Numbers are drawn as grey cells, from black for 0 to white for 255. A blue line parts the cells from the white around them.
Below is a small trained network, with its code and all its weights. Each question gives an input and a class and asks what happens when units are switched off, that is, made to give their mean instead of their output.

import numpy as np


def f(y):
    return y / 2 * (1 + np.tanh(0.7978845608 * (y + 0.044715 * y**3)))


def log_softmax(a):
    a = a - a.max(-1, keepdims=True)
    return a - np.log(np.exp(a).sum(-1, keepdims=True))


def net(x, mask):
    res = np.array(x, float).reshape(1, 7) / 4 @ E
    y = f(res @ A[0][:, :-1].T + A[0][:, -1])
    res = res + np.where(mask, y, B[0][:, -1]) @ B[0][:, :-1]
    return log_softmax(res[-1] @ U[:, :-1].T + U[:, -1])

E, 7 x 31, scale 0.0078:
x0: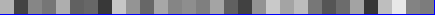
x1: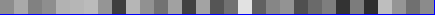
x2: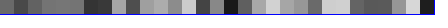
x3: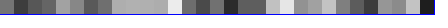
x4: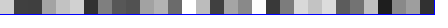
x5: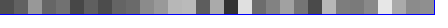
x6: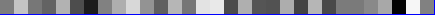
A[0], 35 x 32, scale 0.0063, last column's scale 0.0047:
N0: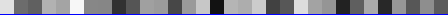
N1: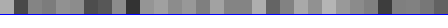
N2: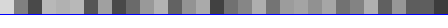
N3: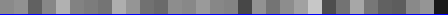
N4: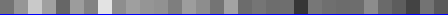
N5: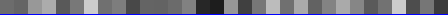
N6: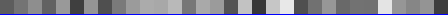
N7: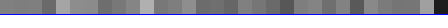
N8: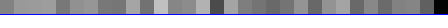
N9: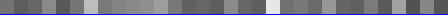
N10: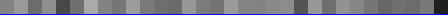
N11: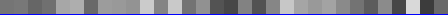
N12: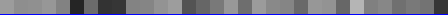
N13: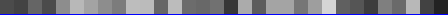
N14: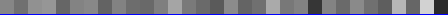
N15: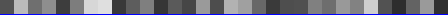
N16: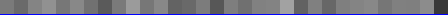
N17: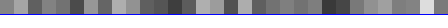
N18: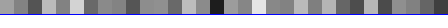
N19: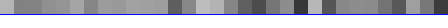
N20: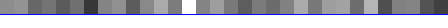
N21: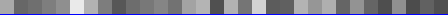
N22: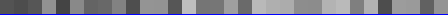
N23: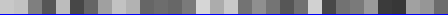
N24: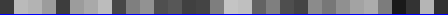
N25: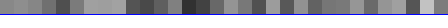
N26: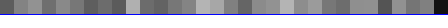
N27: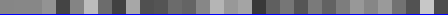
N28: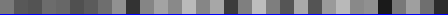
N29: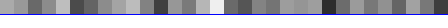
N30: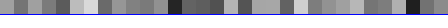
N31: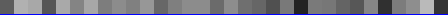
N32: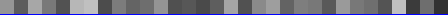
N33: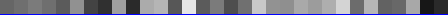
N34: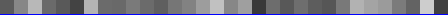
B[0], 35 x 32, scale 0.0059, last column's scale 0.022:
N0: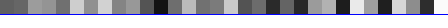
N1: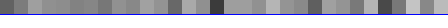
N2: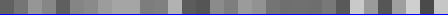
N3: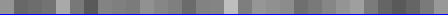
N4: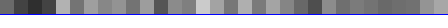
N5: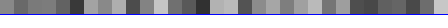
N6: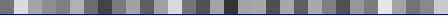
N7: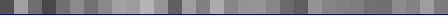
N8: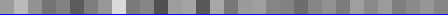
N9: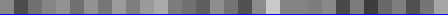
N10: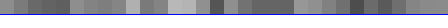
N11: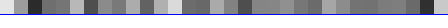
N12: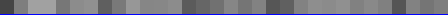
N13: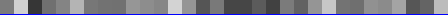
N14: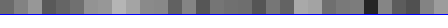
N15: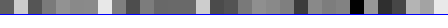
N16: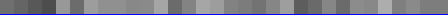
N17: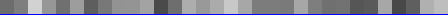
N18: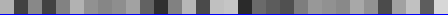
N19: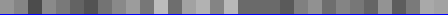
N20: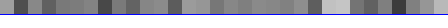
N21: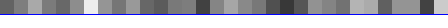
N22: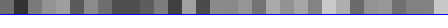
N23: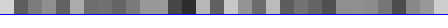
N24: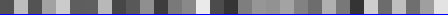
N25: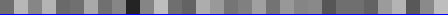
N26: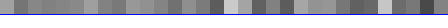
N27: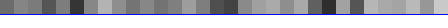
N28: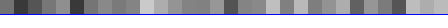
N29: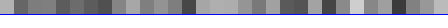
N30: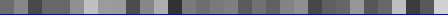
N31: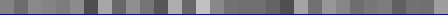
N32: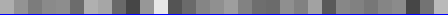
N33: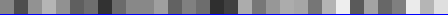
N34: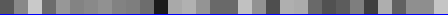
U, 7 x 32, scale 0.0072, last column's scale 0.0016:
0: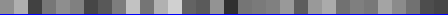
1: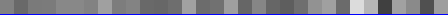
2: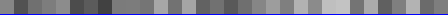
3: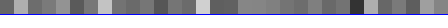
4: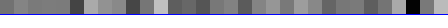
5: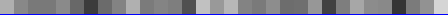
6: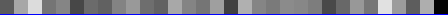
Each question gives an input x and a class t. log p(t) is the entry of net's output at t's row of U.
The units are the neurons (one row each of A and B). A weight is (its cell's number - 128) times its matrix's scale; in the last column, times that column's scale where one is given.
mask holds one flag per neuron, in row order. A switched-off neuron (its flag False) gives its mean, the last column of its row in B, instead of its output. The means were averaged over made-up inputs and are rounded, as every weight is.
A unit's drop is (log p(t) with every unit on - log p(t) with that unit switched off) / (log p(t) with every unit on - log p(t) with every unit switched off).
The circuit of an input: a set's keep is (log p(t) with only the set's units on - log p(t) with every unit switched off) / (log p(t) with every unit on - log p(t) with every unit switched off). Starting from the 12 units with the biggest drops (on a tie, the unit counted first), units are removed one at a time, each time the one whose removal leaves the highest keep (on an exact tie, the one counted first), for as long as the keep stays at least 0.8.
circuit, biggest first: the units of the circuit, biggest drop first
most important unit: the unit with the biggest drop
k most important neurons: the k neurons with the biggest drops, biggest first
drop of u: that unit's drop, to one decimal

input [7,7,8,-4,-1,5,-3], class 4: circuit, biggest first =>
(N5 N18)
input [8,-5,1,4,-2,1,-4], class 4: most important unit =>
N5
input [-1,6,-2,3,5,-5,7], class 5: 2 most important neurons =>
(N23 N29)
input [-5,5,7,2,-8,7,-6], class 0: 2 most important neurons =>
(N6 N13)
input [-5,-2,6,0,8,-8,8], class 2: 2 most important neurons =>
(N33 N28)
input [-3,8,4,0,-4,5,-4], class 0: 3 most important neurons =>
(N13 N17 N6)
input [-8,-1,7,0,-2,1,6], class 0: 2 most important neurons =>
(N11 N13)
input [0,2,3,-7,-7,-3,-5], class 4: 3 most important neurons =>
(N5 N30 N32)
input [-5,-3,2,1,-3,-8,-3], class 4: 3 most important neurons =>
(N5 N30 N32)
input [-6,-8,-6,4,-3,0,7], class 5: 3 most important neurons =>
(N29 N23 N19)
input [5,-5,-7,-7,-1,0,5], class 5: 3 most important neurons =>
(N29 N23 N17)
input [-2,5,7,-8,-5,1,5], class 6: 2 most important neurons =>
(N34 N6)
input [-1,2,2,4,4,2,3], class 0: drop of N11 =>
0.2
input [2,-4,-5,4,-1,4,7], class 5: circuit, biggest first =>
(N29)
